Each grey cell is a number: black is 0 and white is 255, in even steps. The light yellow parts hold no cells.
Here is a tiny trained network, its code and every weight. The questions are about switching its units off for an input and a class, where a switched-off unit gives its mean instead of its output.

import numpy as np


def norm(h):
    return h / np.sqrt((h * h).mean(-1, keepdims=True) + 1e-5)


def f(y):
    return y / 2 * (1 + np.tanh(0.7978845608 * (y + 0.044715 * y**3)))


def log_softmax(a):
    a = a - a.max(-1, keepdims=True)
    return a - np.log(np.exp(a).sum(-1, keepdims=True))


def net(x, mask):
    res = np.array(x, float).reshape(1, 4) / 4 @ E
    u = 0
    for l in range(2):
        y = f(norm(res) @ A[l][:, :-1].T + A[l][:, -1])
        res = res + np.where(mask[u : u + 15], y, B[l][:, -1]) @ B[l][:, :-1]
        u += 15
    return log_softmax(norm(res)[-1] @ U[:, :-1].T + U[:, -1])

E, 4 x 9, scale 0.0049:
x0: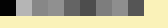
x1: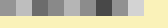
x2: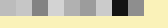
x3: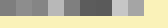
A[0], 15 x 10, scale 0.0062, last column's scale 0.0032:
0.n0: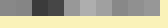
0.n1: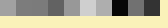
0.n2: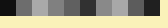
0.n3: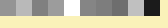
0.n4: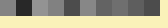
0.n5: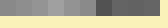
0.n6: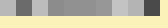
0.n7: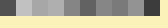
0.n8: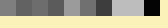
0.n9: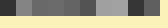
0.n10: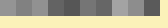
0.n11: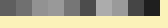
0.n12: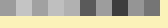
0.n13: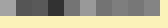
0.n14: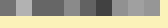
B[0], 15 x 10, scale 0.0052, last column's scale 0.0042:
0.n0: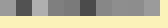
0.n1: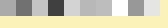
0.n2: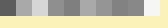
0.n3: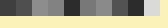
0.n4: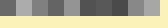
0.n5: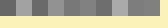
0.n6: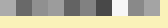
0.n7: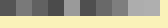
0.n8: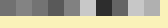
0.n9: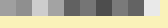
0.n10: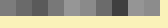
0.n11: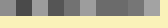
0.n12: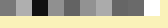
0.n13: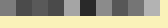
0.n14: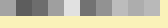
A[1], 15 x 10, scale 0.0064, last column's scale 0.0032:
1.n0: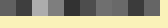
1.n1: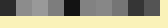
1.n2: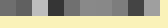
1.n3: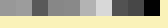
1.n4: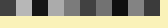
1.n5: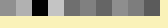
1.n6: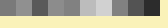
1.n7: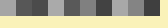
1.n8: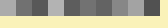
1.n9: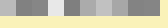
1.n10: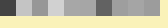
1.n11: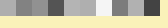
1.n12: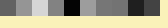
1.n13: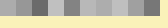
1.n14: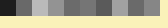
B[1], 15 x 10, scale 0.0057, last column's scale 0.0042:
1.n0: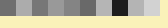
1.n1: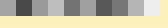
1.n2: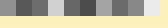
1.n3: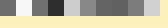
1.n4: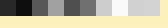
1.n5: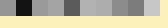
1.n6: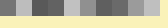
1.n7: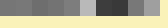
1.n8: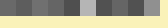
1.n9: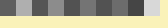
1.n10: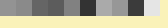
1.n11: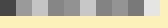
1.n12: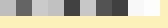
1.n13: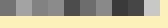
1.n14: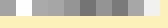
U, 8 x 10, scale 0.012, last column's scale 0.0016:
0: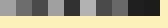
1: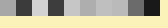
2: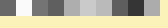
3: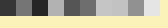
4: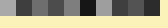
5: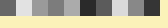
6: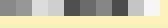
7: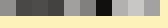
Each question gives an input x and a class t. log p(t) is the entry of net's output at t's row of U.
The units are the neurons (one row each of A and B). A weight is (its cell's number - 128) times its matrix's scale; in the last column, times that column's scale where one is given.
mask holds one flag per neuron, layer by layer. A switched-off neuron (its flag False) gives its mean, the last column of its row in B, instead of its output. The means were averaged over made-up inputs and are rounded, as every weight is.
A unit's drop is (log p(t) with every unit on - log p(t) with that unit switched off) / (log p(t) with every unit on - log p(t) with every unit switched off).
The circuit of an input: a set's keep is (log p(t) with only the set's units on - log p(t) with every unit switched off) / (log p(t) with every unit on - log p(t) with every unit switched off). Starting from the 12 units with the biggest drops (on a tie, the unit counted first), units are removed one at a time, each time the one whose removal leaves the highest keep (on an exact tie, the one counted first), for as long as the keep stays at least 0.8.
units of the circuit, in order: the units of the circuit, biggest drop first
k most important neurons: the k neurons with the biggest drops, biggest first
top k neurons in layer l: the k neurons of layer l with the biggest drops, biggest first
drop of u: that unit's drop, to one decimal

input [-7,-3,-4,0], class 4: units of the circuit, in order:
0.n13
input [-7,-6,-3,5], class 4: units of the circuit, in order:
0.n13, 1.n12
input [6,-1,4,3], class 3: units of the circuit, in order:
1.n4, 0.n12
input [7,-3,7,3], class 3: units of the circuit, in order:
1.n4, 0.n12
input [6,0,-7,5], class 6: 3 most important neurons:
0.n9, 0.n2, 0.n1
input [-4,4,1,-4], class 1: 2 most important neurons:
0.n1, 0.n0
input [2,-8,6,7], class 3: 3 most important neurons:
0.n12, 1.n4, 0.n1
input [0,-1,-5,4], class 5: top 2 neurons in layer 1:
1.n12, 1.n14
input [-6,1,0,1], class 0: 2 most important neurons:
0.n6, 0.n7
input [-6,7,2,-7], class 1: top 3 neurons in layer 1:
1.n14, 1.n0, 1.n7
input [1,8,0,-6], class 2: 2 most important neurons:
0.n1, 1.n4
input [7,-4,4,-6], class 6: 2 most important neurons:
1.n12, 0.n9
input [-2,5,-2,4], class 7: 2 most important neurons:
0.n8, 0.n12
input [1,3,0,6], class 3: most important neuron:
0.n9
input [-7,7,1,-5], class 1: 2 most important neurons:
0.n0, 0.n1
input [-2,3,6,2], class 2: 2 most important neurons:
0.n1, 1.n3
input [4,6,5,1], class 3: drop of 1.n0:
0.0
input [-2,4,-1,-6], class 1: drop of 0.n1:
0.1
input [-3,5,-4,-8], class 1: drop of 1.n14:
-0.1
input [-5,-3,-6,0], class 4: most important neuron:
0.n13
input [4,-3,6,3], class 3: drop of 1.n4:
0.5
